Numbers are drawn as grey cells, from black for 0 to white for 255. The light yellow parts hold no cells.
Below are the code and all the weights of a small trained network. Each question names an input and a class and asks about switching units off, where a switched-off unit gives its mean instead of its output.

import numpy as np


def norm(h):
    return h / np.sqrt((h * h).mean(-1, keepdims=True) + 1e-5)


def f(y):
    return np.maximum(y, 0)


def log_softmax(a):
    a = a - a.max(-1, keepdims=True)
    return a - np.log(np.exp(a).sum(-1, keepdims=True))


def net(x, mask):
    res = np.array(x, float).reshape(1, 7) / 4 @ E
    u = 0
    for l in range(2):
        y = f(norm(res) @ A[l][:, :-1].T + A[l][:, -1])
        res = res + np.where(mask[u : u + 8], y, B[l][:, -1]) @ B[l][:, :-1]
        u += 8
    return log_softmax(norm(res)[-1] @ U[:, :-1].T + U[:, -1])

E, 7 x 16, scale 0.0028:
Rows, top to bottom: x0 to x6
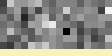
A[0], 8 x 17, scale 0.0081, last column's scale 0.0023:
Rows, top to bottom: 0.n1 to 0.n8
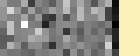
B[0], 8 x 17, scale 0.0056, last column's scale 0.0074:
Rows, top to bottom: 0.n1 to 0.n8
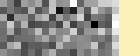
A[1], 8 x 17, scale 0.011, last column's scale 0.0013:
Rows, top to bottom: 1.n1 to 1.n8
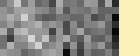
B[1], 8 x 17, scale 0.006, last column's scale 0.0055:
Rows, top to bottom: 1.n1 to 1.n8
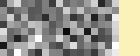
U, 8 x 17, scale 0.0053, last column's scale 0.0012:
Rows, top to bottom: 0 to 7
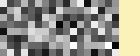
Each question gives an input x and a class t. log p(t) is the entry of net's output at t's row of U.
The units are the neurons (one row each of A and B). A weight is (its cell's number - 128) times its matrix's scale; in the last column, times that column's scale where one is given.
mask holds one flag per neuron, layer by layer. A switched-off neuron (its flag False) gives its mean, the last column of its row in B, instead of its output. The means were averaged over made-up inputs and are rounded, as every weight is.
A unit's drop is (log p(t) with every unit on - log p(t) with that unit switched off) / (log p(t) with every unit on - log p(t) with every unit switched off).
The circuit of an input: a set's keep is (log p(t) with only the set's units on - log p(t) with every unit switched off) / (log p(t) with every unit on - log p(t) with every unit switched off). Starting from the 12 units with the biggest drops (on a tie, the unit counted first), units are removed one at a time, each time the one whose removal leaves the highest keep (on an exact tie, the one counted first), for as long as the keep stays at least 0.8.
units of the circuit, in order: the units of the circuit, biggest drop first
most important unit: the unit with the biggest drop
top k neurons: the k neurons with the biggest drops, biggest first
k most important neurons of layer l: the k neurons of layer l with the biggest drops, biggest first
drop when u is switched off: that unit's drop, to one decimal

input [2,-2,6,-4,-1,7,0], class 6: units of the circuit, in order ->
0.n1
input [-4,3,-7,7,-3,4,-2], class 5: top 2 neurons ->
0.n4, 0.n5
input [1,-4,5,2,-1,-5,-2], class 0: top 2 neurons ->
0.n3, 0.n1
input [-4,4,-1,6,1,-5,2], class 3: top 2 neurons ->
0.n2, 0.n3
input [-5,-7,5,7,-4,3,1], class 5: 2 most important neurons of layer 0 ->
0.n5, 0.n1
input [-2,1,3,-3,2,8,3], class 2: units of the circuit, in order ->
0.n8, 0.n4
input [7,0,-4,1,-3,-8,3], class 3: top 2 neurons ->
0.n2, 0.n1
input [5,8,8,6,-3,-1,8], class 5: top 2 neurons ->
1.n6, 0.n6
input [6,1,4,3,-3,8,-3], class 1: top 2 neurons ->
0.n7, 0.n5
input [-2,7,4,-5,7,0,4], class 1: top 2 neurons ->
0.n7, 1.n1
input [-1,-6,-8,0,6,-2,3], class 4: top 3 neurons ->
0.n5, 1.n7, 1.n4
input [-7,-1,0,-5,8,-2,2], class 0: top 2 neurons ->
0.n3, 1.n5
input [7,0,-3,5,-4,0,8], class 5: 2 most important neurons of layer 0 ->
0.n6, 0.n1
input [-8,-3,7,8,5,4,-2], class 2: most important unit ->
1.n8
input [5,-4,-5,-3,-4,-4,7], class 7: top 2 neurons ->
0.n4, 1.n3
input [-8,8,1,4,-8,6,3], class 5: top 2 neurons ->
1.n6, 0.n5
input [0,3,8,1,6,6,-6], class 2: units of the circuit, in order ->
1.n8, 0.n8
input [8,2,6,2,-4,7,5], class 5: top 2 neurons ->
1.n6, 0.n6
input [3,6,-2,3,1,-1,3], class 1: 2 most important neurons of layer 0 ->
0.n7, 0.n3
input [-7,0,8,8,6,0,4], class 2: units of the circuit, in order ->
1.n8
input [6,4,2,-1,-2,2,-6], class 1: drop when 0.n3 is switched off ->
-0.1
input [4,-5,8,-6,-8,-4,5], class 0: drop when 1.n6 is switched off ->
0.0
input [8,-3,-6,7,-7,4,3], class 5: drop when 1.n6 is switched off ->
0.1
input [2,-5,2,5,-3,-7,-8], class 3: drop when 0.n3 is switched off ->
-0.1
